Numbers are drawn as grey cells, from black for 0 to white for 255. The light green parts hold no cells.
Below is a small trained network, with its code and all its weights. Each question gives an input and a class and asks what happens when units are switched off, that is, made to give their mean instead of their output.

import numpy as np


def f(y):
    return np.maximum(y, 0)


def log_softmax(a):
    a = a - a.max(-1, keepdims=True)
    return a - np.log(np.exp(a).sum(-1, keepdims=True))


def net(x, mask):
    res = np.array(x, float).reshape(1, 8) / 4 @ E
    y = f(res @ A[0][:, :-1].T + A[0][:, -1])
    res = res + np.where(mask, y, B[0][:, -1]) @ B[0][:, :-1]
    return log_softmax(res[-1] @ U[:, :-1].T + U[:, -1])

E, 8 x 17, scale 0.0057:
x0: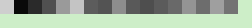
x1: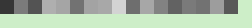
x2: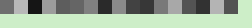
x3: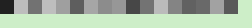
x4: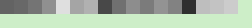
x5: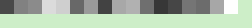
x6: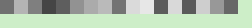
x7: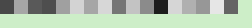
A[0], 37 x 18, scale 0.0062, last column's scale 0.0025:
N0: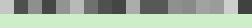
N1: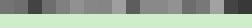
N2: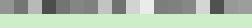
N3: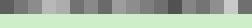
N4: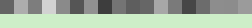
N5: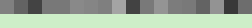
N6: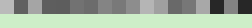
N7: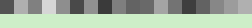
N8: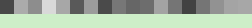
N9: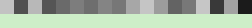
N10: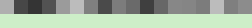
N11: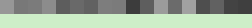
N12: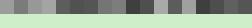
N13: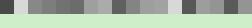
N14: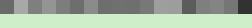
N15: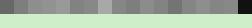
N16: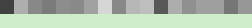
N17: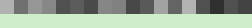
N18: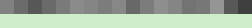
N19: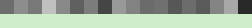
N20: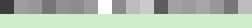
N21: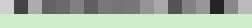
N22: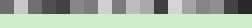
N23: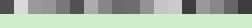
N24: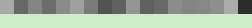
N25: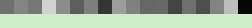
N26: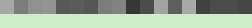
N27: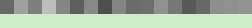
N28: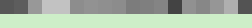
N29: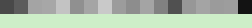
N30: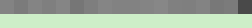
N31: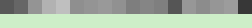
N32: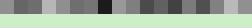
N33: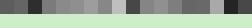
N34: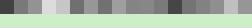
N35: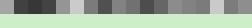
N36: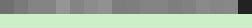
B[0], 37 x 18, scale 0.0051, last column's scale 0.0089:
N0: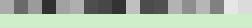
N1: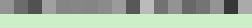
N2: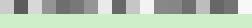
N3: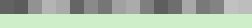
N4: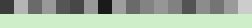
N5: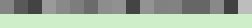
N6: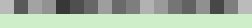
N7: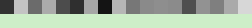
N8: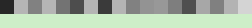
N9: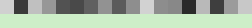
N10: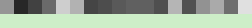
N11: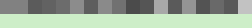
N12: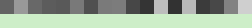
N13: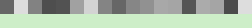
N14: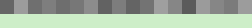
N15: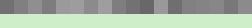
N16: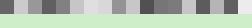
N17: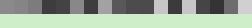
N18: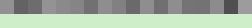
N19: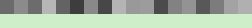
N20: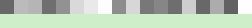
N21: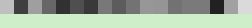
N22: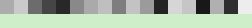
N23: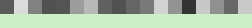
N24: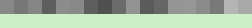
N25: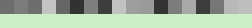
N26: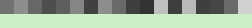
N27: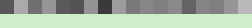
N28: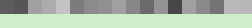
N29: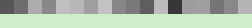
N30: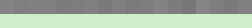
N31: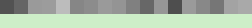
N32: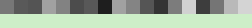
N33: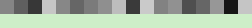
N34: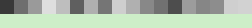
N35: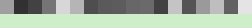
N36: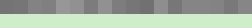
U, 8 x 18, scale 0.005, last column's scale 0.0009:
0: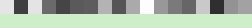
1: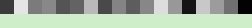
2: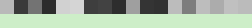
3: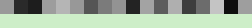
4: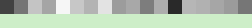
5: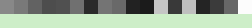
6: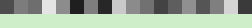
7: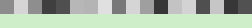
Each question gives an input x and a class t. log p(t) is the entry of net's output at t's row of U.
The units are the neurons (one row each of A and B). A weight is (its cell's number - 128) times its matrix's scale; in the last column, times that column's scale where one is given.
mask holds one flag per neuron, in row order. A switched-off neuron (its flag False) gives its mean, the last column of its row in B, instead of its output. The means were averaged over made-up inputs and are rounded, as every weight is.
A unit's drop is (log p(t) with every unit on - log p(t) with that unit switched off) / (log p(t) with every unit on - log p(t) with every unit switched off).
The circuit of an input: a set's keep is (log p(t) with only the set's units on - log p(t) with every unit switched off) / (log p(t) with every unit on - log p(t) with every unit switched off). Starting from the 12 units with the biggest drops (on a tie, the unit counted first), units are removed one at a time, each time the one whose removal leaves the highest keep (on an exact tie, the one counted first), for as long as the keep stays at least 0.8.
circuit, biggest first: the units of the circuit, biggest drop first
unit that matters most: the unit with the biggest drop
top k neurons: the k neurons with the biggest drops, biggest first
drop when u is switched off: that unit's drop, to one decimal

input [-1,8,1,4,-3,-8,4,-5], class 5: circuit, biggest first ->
[N17, N26]
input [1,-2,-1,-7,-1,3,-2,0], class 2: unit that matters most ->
N0
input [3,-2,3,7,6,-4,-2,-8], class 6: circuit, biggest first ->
[N7, N32]
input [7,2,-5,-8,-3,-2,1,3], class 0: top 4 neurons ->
[N2, N9, N21, N6]
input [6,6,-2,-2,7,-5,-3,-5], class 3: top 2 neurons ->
[N35, N10]
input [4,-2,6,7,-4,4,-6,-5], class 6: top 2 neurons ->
[N25, N7]
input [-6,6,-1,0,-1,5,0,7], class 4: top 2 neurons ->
[N29, N34]
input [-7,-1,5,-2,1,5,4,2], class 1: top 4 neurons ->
[N23, N8, N7, N4]
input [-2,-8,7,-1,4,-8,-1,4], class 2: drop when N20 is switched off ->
0.3
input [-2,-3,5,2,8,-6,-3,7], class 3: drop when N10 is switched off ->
0.2
